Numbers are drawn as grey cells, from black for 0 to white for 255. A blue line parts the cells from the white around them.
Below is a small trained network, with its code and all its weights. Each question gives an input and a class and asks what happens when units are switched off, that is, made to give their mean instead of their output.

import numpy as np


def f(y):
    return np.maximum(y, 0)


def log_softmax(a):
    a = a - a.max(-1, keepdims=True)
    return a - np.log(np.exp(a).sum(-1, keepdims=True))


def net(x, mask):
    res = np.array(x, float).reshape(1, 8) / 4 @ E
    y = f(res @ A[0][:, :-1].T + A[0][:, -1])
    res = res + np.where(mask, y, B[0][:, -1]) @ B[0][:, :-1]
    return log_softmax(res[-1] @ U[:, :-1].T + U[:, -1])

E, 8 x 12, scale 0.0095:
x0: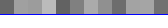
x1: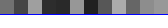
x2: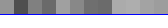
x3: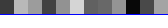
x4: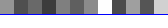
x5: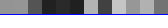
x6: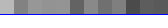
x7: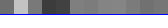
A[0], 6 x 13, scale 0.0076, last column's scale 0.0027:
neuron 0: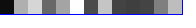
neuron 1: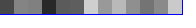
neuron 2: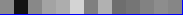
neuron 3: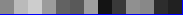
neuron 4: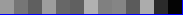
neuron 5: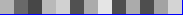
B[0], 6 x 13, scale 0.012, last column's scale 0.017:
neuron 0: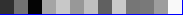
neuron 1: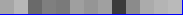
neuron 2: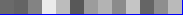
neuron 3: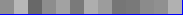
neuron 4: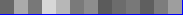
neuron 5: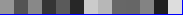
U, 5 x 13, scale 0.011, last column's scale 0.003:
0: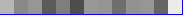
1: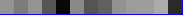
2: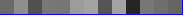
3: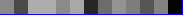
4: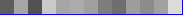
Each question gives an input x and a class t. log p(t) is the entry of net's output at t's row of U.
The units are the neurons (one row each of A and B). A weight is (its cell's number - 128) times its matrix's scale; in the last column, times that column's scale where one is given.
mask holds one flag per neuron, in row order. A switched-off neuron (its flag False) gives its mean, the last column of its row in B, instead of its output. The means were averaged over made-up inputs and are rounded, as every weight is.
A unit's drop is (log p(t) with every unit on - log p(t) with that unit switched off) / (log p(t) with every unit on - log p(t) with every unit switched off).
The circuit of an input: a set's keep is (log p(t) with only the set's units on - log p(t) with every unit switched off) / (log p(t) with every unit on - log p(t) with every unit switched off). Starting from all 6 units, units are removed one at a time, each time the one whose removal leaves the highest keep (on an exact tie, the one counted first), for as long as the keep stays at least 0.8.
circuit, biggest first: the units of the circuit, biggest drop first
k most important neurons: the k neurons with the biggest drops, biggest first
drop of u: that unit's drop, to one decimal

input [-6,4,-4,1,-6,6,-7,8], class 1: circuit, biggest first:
[neuron 0]
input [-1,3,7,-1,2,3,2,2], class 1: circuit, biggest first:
[neuron 0; neuron 5; neuron 2]
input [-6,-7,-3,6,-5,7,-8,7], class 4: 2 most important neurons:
[neuron 1; neuron 5]
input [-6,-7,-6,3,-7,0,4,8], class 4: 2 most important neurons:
[neuron 5; neuron 3]
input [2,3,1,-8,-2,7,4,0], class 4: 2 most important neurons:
[neuron 5; neuron 4]
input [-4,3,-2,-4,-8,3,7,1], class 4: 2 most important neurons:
[neuron 5; neuron 4]
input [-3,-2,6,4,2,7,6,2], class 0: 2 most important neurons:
[neuron 0; neuron 1]
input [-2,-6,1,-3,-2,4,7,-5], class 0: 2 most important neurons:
[neuron 0; neuron 5]
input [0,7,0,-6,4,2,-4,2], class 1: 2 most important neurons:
[neuron 0; neuron 5]
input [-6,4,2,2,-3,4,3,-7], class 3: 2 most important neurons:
[neuron 0; neuron 5]
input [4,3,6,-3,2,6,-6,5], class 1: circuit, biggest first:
[neuron 0; neuron 5]
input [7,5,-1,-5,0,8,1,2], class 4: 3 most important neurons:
[neuron 5; neuron 4; neuron 1]
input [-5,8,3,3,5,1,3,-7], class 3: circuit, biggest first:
[neuron 0; neuron 5]
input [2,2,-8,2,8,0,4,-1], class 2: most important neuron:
[neuron 0]
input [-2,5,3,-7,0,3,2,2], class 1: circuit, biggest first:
[neuron 0; neuron 5; neuron 2]
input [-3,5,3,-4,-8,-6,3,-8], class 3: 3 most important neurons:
[neuron 0; neuron 1; neuron 4]
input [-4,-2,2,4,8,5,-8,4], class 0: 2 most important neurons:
[neuron 0; neuron 2]
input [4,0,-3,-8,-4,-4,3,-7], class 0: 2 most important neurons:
[neuron 5; neuron 0]
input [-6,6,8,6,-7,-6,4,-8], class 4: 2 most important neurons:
[neuron 2; neuron 0]
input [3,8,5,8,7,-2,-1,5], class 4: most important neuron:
[neuron 5]
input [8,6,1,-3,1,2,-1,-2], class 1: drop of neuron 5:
0.2
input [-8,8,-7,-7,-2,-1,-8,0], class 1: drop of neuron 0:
0.4
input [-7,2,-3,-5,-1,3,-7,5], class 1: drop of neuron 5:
0.2
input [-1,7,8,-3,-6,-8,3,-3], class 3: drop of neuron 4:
0.2
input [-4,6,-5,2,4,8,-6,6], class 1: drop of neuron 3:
0.0
